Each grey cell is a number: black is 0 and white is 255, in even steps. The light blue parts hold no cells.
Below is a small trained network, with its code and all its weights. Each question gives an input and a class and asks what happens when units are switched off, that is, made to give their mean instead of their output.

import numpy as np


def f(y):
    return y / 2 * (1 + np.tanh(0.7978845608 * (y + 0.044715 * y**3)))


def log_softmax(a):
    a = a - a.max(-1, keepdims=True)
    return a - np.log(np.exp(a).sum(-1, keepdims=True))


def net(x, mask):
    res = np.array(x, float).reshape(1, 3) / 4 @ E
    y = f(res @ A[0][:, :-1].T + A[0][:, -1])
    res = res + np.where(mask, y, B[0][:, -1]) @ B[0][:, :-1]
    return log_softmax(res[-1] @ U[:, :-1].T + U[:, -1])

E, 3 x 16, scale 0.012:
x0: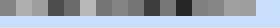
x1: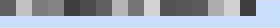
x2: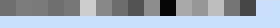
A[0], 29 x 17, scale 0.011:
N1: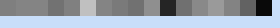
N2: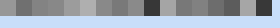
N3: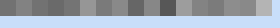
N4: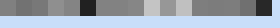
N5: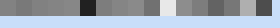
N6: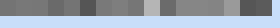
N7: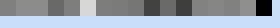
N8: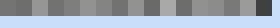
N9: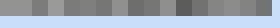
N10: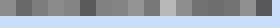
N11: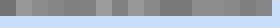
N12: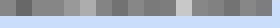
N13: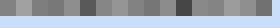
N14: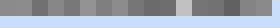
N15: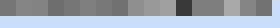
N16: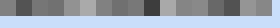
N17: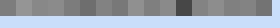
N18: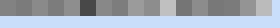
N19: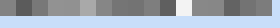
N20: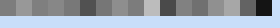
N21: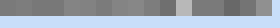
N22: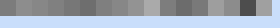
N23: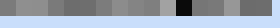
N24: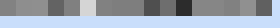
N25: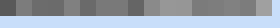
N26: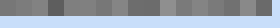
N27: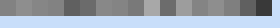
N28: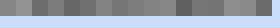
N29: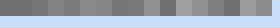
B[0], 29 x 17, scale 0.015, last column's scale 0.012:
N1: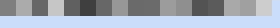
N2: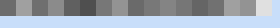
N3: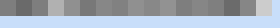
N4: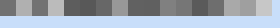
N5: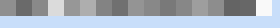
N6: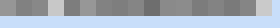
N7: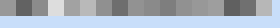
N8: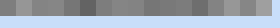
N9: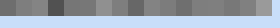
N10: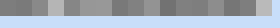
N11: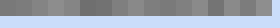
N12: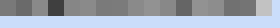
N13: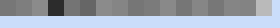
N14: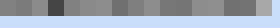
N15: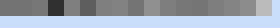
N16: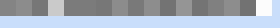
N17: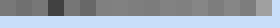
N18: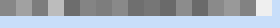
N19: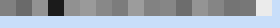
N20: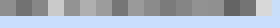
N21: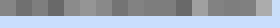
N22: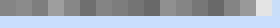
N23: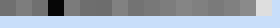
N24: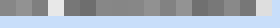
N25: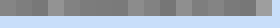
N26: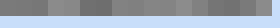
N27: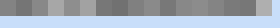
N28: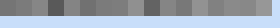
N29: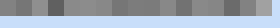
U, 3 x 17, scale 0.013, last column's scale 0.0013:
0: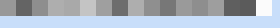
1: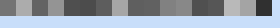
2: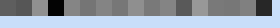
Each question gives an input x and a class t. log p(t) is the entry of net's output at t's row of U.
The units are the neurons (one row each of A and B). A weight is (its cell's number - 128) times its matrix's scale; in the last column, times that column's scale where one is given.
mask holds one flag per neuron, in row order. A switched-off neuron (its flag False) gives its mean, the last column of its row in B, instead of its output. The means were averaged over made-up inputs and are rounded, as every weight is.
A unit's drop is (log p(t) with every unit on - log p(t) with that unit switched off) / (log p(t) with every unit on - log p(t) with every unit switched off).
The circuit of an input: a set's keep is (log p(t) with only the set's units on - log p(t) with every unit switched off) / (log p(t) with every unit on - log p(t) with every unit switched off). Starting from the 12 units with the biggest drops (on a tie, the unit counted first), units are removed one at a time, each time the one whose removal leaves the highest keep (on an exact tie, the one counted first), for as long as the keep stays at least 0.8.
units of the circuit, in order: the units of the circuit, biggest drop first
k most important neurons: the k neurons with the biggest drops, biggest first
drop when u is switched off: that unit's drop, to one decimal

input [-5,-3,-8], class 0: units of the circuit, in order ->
[N5]
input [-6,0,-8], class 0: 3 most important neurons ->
[N5, N10, N2]
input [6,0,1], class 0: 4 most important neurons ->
[N7, N2, N4, N1]
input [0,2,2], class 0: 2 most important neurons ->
[N4, N2]
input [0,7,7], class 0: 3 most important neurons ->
[N20, N4, N2]
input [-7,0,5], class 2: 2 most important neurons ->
[N19, N5]
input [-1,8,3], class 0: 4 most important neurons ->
[N20, N2, N27, N6]
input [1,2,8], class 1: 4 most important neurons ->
[N1, N5, N7, N10]
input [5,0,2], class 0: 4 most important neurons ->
[N7, N2, N4, N18]
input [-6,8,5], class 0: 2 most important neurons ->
[N20, N27]
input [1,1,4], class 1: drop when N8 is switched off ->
-0.1
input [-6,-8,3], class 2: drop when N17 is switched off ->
0.0
